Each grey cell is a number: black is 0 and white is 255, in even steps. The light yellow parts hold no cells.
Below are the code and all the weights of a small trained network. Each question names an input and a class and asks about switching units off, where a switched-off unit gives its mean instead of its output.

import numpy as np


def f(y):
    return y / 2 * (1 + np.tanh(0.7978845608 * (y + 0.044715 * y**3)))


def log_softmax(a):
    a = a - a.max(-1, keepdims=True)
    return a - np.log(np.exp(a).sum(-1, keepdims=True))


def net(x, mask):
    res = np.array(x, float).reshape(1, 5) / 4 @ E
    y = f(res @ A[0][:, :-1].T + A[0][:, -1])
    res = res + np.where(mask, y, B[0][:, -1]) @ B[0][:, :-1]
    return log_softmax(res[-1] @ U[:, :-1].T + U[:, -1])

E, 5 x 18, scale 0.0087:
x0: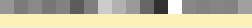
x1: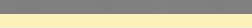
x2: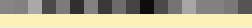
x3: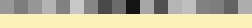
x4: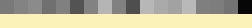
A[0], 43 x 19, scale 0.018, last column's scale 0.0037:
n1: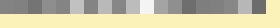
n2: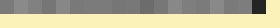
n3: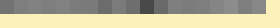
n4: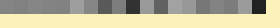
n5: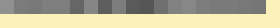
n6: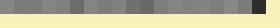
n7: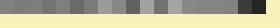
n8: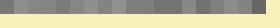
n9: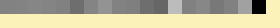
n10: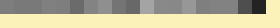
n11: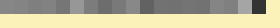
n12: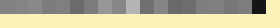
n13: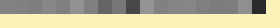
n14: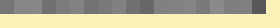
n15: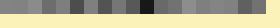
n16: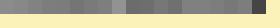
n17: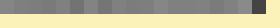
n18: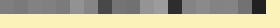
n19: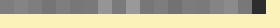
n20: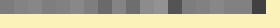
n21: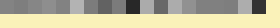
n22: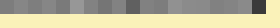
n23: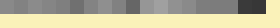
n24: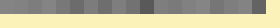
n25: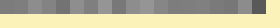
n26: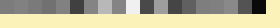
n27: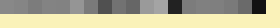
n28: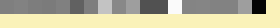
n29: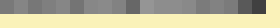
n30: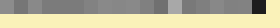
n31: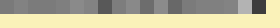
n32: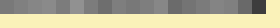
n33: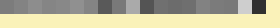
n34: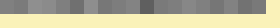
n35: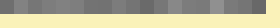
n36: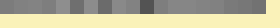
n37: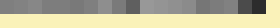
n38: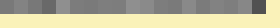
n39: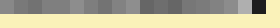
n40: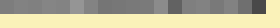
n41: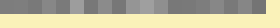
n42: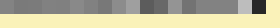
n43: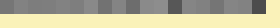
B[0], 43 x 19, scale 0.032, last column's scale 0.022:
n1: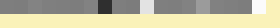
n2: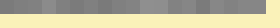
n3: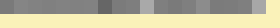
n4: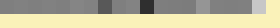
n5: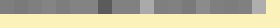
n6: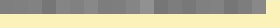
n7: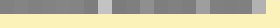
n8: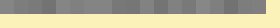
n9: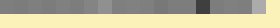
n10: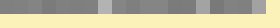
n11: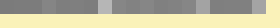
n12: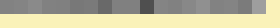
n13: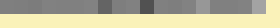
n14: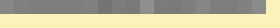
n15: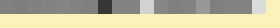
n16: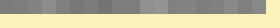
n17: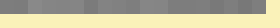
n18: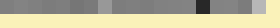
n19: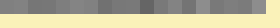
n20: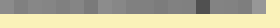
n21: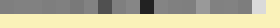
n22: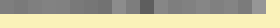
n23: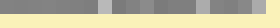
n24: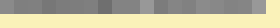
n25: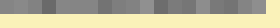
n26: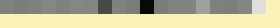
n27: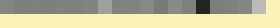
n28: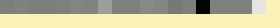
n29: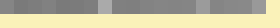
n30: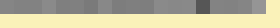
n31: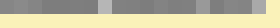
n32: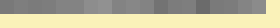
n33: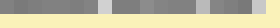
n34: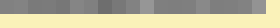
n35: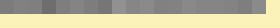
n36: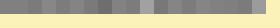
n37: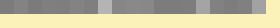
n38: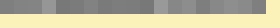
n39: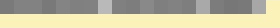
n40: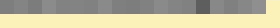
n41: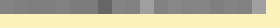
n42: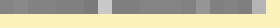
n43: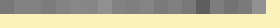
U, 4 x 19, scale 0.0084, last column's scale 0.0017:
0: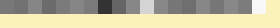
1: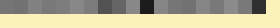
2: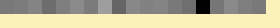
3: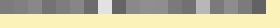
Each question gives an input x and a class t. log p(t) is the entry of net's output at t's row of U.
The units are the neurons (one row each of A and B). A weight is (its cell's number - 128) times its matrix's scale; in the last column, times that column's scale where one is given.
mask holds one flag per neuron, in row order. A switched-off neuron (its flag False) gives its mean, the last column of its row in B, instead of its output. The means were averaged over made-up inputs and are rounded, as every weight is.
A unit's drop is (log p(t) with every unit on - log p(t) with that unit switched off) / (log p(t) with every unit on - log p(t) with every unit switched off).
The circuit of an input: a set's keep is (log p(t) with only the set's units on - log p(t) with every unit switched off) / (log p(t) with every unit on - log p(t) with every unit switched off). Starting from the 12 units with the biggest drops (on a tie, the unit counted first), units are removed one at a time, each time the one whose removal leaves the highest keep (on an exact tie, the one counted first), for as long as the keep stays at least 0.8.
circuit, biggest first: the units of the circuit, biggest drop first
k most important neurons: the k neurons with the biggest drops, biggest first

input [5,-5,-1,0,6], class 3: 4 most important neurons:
[n7; n23; n27; n18]
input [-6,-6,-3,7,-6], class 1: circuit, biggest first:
[n21]
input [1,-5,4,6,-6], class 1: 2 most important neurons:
[n21; n4]
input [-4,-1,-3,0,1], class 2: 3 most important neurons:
[n15; n27; n18]
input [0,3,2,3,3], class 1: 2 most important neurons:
[n1; n33]
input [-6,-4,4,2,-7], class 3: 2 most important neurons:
[n33; n28]
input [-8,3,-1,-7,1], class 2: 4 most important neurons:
[n27; n18; n21; n4]
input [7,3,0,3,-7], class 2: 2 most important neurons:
[n28; n9]
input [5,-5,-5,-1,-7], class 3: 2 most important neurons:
[n42; n33]
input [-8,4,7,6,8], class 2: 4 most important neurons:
[n27; n18; n1; n33]
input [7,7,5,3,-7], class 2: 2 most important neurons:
[n28; n9]
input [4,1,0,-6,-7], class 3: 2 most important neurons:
[n33; n42]
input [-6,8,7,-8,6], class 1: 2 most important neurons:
[n26; n1]
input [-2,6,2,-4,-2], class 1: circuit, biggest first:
[n26]
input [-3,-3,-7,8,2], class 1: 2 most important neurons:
[n21; n4]
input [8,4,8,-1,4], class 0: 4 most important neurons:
[n15; n5; n27; n18]
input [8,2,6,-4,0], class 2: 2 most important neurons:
[n28; n1]
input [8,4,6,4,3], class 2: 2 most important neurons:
[n28; n1]
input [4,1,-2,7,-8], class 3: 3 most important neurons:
[n33; n42; n26]
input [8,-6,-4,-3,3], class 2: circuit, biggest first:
[n28]
